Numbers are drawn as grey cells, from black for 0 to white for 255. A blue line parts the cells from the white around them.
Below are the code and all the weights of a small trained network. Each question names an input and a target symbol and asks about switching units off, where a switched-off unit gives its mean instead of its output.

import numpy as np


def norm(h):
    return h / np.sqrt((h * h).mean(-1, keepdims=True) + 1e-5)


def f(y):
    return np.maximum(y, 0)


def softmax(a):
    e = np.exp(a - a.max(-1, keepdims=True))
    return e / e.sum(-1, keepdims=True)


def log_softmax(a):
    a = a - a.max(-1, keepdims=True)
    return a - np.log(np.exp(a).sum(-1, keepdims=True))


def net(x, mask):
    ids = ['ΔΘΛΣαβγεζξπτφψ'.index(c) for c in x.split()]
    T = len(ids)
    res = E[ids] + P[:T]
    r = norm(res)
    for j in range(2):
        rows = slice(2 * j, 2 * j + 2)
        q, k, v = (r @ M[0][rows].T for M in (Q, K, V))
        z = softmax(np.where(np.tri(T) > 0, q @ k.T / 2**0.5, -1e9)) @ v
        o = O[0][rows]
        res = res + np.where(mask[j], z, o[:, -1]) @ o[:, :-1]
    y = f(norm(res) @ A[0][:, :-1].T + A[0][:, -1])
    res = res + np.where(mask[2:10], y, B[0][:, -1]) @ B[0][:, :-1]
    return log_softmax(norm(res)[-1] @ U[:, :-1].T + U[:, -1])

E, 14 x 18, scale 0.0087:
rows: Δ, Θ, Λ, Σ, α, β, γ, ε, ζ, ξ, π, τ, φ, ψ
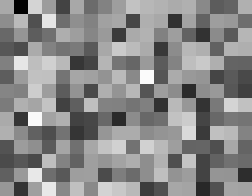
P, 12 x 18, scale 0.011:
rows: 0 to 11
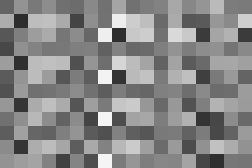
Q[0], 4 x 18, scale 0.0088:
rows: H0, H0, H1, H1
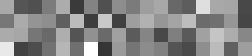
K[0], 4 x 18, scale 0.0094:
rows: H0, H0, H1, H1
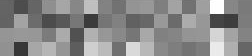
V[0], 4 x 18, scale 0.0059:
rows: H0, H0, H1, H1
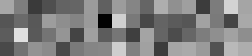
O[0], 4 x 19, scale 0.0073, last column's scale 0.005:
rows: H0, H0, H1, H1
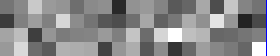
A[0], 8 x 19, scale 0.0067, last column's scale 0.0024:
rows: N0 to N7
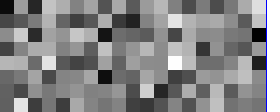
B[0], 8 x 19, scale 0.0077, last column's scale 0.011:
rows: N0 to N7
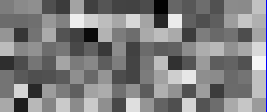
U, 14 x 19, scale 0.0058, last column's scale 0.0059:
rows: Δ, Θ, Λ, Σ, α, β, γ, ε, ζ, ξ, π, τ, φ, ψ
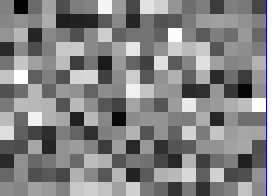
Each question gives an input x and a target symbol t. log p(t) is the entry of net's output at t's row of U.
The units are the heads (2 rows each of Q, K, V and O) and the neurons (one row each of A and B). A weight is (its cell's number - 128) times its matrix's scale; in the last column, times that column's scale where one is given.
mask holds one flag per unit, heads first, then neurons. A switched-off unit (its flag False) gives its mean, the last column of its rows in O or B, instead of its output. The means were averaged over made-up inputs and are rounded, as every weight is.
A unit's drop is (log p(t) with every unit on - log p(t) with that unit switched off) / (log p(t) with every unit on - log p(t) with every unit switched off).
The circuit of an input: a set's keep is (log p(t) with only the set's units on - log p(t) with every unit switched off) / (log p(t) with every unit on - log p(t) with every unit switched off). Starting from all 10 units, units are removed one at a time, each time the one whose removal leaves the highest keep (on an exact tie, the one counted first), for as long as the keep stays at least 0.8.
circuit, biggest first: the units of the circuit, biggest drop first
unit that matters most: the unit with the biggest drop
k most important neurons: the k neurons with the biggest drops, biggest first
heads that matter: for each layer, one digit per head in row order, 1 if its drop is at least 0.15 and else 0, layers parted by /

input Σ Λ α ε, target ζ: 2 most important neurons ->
[N2; N7]
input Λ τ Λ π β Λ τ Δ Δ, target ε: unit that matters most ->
H0
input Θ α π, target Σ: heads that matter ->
01
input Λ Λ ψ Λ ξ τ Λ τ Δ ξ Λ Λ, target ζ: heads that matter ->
10
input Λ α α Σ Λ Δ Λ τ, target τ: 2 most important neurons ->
[N3; N1]
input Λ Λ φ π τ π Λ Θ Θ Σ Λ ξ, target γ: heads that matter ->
11
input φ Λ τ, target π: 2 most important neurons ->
[N3; N4]
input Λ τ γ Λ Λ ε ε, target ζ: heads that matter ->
01
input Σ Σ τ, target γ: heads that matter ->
01
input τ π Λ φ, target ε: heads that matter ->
01
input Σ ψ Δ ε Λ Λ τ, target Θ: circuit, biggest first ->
[N0; N2]
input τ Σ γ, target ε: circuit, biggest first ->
[H0; N3; N1]
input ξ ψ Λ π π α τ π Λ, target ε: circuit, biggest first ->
[H0; N3; N4]
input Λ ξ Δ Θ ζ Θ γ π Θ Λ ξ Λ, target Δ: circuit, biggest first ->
[H1; N4]
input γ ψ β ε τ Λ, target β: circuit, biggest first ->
[H1]
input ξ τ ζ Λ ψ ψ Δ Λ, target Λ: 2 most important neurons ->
[N4; N6]
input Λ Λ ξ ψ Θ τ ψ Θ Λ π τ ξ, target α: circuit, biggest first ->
[N4; H1; N3; H0]
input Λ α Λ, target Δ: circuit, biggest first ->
[H0; N4]
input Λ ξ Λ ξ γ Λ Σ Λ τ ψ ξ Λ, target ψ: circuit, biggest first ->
[H1; N4; N0]
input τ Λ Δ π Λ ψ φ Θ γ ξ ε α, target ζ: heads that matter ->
10
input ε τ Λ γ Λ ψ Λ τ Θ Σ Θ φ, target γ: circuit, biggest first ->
[H1; N2; H0]
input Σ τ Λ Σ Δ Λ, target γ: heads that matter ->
01
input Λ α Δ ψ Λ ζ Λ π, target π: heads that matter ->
00
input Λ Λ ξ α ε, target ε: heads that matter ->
11
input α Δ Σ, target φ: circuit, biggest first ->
[H0]
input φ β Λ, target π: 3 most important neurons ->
[N3; N4; N1]
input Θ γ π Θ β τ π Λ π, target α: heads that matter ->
01
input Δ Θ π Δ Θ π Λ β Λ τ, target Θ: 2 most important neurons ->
[N0; N1]
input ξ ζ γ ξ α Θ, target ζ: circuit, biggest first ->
[H0]
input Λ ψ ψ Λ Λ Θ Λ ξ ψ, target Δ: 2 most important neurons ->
[N4; N0]
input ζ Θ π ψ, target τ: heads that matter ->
11
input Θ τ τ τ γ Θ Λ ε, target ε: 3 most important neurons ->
[N4; N5; N3]
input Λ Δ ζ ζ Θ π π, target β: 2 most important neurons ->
[N3; N5]
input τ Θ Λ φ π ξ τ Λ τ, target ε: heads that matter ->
10
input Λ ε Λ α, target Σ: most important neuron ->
[N1]
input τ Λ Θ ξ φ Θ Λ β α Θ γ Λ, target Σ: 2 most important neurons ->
[N1; N4]
